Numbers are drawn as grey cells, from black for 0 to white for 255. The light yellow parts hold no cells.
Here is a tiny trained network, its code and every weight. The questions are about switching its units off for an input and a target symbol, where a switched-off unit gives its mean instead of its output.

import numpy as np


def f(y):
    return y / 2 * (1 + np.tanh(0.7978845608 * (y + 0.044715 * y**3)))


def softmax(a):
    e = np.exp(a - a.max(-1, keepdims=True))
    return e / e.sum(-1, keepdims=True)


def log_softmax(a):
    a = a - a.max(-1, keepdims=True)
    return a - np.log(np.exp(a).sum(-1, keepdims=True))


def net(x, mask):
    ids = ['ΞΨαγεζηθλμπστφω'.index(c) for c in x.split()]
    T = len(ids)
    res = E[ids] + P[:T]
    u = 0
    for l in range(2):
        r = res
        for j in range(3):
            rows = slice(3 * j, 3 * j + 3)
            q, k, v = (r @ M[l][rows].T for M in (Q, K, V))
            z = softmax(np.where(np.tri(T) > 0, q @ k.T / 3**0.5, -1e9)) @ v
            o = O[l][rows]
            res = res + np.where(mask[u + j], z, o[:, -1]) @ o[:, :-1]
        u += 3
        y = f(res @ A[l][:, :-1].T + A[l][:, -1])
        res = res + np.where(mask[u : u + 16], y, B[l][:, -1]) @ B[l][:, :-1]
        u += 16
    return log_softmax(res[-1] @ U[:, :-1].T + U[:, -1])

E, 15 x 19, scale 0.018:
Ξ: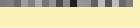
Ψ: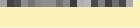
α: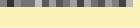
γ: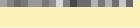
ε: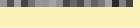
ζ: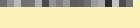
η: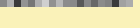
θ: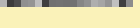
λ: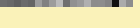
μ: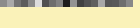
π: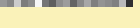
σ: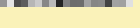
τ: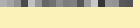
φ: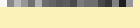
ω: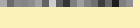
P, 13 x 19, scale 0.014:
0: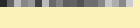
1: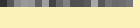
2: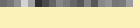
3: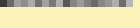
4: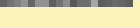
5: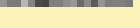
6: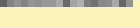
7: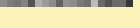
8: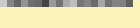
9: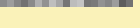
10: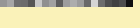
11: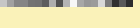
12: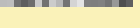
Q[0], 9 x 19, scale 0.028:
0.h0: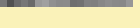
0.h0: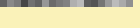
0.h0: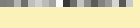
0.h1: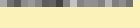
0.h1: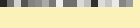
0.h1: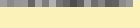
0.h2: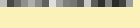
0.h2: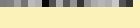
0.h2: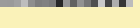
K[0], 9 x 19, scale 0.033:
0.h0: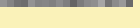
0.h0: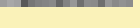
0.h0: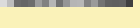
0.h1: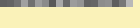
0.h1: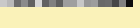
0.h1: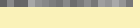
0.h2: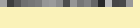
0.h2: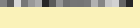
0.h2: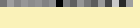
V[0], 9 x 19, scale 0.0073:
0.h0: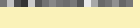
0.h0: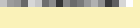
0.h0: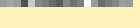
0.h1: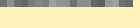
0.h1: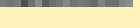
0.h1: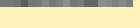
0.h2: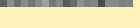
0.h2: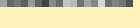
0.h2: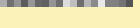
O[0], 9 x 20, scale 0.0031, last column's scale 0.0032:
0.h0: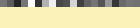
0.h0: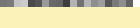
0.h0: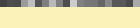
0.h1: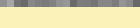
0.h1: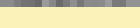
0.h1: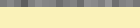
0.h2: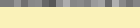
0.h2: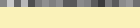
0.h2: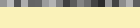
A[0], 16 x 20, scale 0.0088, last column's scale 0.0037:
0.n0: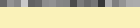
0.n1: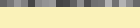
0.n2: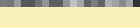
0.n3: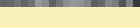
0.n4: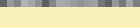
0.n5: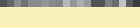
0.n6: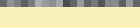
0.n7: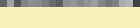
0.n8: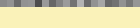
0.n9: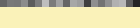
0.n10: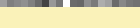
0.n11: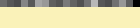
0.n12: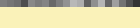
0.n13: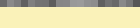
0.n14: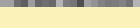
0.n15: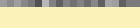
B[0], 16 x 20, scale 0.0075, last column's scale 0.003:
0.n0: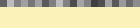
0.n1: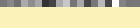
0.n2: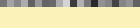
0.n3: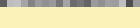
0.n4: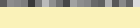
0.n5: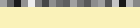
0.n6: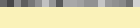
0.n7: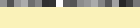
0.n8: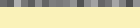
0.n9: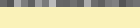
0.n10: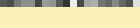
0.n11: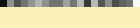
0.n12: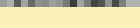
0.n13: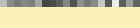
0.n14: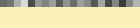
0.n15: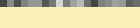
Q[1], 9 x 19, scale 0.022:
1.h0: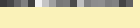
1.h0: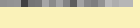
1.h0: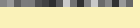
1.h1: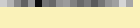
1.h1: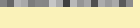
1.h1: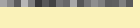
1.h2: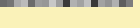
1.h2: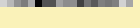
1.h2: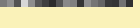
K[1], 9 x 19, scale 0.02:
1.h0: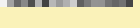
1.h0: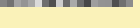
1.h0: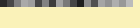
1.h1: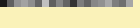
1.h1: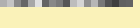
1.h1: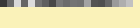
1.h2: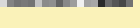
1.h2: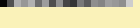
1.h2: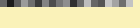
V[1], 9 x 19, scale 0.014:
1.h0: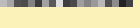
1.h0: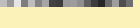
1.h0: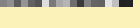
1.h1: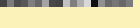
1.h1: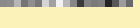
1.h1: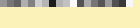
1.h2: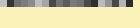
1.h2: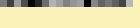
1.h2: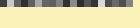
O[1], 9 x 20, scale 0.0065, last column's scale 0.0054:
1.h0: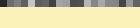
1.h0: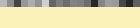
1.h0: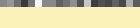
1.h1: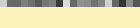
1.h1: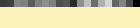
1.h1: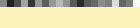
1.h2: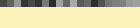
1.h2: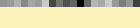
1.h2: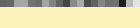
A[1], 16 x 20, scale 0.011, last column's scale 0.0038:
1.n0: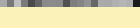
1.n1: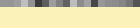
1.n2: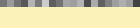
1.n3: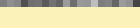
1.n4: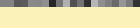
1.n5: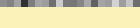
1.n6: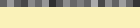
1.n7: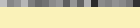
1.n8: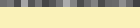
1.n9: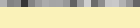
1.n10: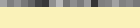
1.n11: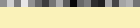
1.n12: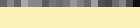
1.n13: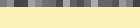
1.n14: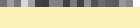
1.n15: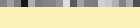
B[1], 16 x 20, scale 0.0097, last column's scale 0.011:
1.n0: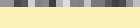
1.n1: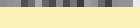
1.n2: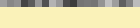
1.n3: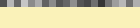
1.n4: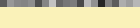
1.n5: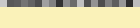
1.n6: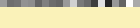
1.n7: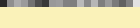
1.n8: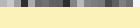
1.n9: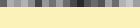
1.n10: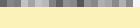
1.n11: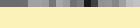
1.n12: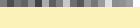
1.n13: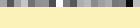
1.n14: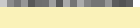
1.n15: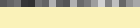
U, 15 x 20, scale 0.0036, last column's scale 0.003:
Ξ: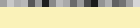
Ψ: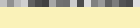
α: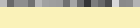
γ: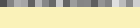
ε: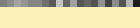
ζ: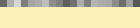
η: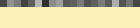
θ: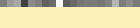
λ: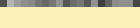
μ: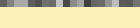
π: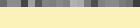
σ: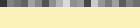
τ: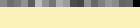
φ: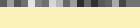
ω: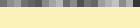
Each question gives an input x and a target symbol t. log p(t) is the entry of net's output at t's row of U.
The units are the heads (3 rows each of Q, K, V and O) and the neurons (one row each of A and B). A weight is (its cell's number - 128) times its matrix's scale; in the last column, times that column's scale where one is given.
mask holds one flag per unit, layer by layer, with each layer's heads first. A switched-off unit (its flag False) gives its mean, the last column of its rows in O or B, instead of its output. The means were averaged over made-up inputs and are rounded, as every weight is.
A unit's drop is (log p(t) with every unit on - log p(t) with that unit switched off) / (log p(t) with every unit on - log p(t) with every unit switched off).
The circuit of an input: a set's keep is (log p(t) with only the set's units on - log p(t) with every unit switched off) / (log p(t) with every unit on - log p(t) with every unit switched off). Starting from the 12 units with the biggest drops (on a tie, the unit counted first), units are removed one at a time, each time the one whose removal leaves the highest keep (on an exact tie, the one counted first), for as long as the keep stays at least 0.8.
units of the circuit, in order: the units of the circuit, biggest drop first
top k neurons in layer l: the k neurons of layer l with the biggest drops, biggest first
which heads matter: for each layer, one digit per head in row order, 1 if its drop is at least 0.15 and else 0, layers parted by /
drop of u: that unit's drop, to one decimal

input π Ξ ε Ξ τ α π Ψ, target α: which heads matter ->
000 / 110
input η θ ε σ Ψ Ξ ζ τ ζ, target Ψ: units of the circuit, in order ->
[0.n10, 1.n11]
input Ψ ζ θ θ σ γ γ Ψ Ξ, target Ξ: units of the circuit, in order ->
[0.h2, 1.n11, 0.n0]
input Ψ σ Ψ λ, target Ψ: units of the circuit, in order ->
[0.h0, 1.n14]
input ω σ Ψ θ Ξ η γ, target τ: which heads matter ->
000 / 010
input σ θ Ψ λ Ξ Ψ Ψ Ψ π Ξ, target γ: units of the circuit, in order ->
[1.h2, 1.n10]
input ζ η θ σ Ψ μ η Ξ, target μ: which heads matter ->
000 / 101
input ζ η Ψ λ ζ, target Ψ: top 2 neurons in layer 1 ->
[1.n13, 1.n4]
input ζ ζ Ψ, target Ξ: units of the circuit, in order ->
[1.n11, 1.n14]
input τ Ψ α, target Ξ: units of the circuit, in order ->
[1.n11, 0.n0, 1.n14]
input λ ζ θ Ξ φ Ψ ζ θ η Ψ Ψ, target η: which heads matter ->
000 / 010
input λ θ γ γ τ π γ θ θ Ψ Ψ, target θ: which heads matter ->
000 / 010
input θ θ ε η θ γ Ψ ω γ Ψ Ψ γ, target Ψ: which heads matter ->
000 / 000
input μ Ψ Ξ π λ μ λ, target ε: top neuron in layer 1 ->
[1.n0]
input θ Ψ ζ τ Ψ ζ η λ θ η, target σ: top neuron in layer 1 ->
[1.n0]
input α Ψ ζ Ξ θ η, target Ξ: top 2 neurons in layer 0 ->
[0.n0, 0.n6]
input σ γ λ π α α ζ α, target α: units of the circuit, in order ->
[1.h0, 1.h1]
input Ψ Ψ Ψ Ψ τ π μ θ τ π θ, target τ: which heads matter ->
000 / 101
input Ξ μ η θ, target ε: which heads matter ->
000 / 001
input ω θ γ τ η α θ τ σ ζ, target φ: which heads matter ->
100 / 100
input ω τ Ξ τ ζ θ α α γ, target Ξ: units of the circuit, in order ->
[0.h2, 1.n11, 0.n0]
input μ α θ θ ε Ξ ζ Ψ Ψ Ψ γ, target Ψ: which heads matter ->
000 / 011
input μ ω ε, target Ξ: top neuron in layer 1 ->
[1.n14]
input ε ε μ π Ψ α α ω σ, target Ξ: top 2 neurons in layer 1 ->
[1.n11, 1.n14]
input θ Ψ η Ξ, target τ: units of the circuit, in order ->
[1.h1, 1.n0]
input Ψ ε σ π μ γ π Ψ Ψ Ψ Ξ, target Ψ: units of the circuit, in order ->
[1.h1, 1.n4, 1.h2, 1.n11]
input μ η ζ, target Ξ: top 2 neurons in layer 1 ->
[1.n14, 1.n11]
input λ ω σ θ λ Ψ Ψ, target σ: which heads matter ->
000 / 100
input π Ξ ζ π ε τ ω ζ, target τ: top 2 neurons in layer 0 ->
[0.n11, 0.n14]
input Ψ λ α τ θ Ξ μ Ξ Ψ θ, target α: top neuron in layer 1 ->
[1.n5]
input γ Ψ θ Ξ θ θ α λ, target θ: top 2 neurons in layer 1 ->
[1.n13, 1.n8]
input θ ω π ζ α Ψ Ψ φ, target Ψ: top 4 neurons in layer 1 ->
[1.n4, 1.n13, 1.n11, 1.n6]
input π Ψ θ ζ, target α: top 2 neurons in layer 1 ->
[1.n5, 1.n7]
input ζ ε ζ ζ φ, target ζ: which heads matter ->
000 / 011
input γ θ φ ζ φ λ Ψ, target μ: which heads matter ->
000 / 100
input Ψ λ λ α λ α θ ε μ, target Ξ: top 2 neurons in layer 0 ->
[0.n10, 0.n6]
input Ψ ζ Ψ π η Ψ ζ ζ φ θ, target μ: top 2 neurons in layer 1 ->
[1.n7, 1.n5]
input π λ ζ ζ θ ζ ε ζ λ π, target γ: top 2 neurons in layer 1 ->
[1.n10, 1.n14]
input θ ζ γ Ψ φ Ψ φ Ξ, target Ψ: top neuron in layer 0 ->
[0.n11]
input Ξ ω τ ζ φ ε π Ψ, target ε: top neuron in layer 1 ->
[1.n6]
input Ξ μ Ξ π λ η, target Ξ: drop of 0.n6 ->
0.1
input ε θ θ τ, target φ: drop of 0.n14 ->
0.1
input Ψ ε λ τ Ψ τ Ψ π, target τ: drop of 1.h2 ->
0.2
